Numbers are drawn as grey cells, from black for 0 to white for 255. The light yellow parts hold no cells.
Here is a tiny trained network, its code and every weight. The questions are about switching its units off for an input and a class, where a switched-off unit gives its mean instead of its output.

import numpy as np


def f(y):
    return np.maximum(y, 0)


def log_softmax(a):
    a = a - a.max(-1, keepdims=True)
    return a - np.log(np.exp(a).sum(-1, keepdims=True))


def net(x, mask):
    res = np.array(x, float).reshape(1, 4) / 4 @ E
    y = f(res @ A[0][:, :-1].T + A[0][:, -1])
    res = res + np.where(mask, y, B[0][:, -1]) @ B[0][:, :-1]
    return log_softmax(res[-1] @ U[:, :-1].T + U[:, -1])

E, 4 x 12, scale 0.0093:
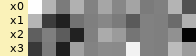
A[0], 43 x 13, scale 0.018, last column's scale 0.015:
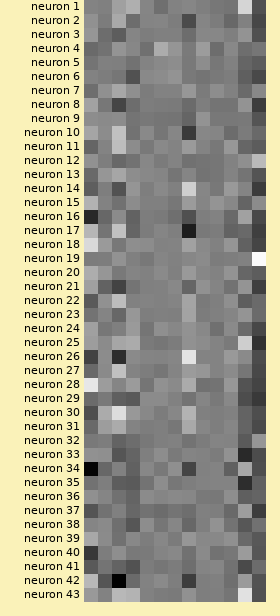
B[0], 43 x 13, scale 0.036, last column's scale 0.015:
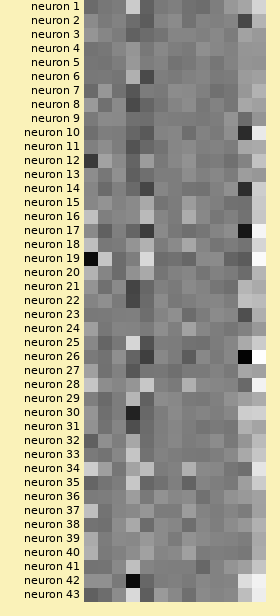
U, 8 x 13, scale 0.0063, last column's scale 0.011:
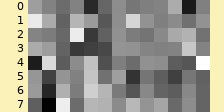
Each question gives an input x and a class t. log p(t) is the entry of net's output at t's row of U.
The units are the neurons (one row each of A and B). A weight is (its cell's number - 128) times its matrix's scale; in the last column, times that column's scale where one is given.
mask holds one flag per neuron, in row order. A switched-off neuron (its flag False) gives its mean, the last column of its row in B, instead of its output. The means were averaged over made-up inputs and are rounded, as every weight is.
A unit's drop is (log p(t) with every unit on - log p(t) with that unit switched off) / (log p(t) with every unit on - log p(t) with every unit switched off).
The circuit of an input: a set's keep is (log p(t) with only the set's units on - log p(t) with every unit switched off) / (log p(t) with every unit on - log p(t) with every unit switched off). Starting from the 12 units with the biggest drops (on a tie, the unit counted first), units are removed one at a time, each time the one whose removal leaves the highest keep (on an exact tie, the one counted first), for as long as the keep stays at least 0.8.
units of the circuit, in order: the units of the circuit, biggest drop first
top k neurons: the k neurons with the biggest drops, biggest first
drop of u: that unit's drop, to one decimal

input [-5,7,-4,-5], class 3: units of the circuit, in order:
neuron 42
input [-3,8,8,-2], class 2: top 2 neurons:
neuron 41; neuron 35
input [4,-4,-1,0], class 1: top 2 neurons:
neuron 42; neuron 28
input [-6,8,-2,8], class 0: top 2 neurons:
neuron 26; neuron 14
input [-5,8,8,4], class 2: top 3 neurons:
neuron 41; neuron 35; neuron 29
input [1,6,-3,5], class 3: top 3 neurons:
neuron 42; neuron 17; neuron 10
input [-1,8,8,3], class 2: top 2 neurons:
neuron 35; neuron 41
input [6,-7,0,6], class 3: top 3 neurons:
neuron 30; neuron 22; neuron 17
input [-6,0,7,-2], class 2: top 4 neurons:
neuron 35; neuron 41; neuron 28; neuron 29
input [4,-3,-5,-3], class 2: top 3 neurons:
neuron 43; neuron 34; neuron 25
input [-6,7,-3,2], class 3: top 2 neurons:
neuron 42; neuron 28
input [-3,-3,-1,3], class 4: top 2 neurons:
neuron 17; neuron 42
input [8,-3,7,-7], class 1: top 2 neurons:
neuron 28; neuron 18
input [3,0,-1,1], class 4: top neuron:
neuron 34
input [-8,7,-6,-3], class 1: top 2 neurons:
neuron 34; neuron 16
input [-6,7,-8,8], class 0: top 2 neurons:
neuron 26; neuron 14
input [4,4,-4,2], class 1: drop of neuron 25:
-0.1
